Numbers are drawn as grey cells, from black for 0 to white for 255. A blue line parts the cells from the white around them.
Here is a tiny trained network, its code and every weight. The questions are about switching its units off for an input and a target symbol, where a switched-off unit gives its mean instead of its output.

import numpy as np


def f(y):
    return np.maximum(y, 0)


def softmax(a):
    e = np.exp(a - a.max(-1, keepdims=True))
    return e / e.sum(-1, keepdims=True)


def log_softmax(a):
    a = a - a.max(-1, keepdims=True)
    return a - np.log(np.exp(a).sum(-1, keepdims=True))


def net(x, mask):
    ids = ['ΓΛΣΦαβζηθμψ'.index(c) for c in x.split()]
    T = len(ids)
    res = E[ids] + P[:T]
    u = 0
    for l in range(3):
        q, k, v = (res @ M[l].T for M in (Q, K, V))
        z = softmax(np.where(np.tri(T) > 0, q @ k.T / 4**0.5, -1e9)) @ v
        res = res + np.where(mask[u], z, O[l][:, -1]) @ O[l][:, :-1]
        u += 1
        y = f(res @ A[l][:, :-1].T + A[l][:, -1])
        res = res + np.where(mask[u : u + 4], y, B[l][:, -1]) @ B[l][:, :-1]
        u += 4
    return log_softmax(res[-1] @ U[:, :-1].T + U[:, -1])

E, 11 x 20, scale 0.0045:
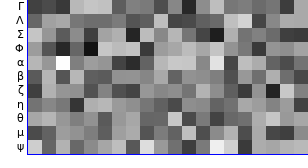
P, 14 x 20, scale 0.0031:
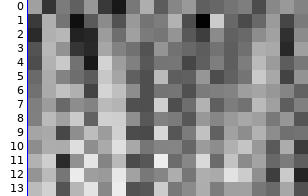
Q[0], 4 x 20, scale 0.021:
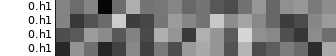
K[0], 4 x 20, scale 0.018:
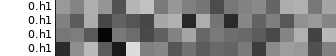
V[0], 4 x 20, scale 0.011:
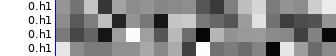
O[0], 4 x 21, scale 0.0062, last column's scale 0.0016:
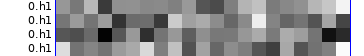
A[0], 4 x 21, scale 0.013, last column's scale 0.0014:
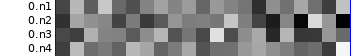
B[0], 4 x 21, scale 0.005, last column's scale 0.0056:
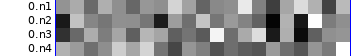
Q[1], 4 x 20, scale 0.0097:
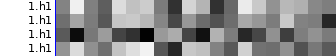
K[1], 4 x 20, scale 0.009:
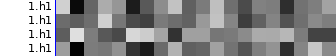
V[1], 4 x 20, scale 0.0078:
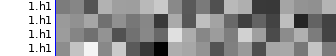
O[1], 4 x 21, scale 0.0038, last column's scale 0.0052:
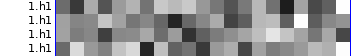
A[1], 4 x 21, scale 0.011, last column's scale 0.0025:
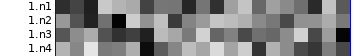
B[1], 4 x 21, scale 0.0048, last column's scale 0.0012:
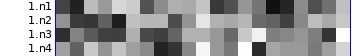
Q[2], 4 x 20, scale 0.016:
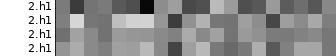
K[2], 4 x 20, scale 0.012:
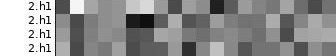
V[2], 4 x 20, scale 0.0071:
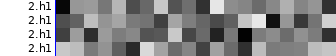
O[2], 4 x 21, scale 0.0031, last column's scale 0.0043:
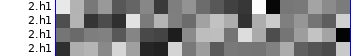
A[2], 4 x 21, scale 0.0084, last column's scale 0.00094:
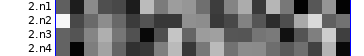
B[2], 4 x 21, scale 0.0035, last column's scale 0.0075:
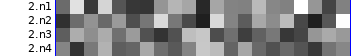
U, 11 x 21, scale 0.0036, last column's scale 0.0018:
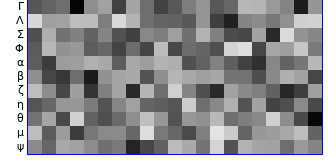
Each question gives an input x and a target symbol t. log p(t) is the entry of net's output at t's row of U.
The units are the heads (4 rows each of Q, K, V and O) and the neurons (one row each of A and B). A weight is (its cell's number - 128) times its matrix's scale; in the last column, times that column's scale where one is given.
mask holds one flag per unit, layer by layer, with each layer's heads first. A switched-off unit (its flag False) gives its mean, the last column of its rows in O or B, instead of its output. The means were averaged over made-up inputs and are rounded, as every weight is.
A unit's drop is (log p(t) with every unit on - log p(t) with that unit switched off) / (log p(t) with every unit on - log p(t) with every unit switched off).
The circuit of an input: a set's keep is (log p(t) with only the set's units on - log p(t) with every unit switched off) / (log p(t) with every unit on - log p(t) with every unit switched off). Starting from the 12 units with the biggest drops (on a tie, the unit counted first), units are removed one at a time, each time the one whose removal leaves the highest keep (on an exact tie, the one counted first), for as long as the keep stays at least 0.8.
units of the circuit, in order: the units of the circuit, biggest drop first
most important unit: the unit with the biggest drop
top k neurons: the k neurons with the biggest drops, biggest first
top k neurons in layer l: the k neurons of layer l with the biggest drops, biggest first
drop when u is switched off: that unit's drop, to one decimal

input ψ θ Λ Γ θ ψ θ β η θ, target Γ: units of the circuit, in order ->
[0.h1 2.h1]
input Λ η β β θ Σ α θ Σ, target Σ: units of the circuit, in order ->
[1.h1 0.h1]
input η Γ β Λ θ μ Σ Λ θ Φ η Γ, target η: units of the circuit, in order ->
[2.h1 2.n2 0.h1]
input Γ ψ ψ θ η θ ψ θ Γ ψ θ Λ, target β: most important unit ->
2.h1
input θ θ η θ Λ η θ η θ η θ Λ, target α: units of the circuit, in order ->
[0.h1 1.h1]
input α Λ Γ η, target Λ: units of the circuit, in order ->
[2.h1 1.n4]
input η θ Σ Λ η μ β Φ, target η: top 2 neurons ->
[2.n2 0.n1]
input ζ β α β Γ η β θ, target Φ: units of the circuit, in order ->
[0.n2 1.h1]
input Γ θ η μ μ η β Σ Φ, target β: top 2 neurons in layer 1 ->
[1.n2 1.n1]
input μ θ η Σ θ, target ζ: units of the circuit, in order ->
[0.n3 2.h1 0.h1]
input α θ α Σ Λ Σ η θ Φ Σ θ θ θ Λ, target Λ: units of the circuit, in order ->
[2.h1 1.n4 0.h1]
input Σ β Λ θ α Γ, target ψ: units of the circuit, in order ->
[1.h1 0.h1 2.h1]
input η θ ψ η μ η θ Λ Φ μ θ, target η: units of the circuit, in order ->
[2.h1 0.h1 2.n2]
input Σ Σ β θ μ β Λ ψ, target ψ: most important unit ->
1.h1
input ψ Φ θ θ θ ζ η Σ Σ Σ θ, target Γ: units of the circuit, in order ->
[2.h1 0.h1 1.h1]
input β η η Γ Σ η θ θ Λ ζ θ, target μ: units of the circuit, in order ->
[1.h1 0.n1 0.h1 2.h1]
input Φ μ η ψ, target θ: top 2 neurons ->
[2.n1 1.n2]
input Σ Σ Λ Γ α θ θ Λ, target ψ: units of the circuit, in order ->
[1.h1 2.h1 0.h1]
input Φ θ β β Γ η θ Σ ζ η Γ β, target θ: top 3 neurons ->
[2.n1 1.n2 0.n1]
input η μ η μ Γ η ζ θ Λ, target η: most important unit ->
2.h1
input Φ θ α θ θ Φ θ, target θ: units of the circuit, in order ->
[2.n1 1.h1 2.h1 1.n2]
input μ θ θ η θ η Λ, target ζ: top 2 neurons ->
[0.n3 0.n4]
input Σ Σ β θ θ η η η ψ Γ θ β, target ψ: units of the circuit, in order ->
[1.h1 2.h1 0.h1]
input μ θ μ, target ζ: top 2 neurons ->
[0.n3 2.n2]
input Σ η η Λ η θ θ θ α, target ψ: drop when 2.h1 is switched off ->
0.2
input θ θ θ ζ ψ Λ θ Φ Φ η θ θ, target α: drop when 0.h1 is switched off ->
1.1
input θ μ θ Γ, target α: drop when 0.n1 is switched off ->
0.0
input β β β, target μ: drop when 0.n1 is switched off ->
1.4
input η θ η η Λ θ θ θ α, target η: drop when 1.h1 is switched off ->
0.1
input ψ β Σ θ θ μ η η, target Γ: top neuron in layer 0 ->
[0.n4]
